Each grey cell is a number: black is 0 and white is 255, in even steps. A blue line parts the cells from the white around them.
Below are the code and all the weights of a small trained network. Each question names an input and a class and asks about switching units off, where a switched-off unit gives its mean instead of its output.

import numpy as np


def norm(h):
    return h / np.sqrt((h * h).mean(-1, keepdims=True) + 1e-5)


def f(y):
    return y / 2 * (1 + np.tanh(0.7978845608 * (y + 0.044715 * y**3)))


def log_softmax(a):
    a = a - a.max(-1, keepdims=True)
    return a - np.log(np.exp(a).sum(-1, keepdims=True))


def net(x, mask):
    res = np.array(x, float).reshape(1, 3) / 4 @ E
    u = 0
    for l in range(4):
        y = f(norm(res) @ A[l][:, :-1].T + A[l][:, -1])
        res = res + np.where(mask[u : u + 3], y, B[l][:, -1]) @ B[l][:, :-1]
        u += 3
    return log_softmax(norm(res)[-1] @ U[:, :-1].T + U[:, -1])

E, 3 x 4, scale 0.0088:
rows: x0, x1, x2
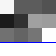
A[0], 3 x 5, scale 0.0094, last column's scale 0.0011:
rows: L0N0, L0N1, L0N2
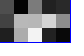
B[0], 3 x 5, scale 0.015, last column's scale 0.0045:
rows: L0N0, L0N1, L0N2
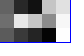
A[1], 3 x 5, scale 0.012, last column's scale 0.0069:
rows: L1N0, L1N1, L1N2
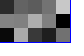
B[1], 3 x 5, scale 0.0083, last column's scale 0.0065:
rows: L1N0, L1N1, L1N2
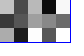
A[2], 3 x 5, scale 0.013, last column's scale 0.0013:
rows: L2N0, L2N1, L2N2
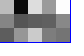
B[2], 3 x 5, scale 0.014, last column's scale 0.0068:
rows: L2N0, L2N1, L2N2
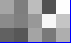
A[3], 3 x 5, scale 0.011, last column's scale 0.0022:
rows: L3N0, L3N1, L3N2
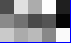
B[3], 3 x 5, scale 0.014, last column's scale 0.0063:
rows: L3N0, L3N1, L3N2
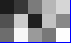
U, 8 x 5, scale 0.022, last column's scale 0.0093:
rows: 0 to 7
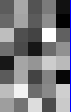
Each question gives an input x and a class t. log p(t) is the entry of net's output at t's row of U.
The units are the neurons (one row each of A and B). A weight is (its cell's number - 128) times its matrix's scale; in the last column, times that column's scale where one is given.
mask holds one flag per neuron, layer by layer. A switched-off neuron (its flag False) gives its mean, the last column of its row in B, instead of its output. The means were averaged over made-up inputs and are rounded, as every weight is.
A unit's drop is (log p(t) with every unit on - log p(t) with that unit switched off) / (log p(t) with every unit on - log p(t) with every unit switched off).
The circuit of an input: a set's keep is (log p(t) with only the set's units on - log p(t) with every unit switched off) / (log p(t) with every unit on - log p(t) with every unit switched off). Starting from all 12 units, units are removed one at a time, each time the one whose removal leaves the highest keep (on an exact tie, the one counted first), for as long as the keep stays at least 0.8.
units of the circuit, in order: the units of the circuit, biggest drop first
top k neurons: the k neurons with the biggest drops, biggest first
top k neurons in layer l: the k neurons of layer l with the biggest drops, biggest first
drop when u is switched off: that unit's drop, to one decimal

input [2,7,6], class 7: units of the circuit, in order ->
(L2N0)
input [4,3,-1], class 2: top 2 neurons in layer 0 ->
(L0N0 L0N2)
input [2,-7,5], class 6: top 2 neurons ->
(L0N0 L0N2)
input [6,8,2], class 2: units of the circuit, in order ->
(L0N0 L0N2)
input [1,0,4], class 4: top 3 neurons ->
(L0N2 L1N2 L1N0)
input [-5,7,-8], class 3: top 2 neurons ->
(L0N2 L0N0)
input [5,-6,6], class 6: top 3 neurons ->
(L0N0 L0N2 L1N2)
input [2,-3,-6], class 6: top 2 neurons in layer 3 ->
(L3N2 L3N0)
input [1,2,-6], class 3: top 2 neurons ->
(L0N0 L0N2)
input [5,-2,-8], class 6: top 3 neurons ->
(L0N2 L1N0 L1N2)
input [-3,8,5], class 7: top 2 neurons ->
(L1N0 L2N1)
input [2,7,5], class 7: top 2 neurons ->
(L2N0 L1N0)
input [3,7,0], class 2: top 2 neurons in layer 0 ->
(L0N0 L0N2)
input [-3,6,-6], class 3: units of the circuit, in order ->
(L0N2)
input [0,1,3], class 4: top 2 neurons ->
(L0N2 L1N2)
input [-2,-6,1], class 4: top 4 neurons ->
(L0N2 L1N0 L1N2 L2N0)
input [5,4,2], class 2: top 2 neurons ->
(L0N0 L1N2)
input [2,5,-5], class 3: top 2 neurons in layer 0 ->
(L0N0 L0N2)
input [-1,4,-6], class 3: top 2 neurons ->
(L0N0 L0N2)
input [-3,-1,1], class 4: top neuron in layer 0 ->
(L0N1)
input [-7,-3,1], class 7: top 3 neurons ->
(L0N2 L1N2 L2N1)
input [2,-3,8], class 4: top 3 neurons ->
(L1N0 L1N2 L0N2)
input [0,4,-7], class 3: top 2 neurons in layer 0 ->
(L0N0 L0N2)
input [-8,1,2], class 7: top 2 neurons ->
(L0N2 L1N2)
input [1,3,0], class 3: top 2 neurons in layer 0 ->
(L0N0 L0N1)
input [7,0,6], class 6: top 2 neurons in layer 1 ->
(L1N2 L1N0)
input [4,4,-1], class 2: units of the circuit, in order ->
(L0N0)
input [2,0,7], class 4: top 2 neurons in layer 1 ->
(L1N0 L1N2)
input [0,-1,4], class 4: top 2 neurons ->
(L0N2 L1N2)
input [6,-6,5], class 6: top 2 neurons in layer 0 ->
(L0N0 L0N2)
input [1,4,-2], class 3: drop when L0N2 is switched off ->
0.1
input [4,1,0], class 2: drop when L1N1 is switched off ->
0.0
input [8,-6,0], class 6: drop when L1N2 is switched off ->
0.1
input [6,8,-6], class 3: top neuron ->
(L0N0)
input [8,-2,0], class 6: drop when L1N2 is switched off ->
0.2
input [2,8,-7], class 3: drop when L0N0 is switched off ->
0.5
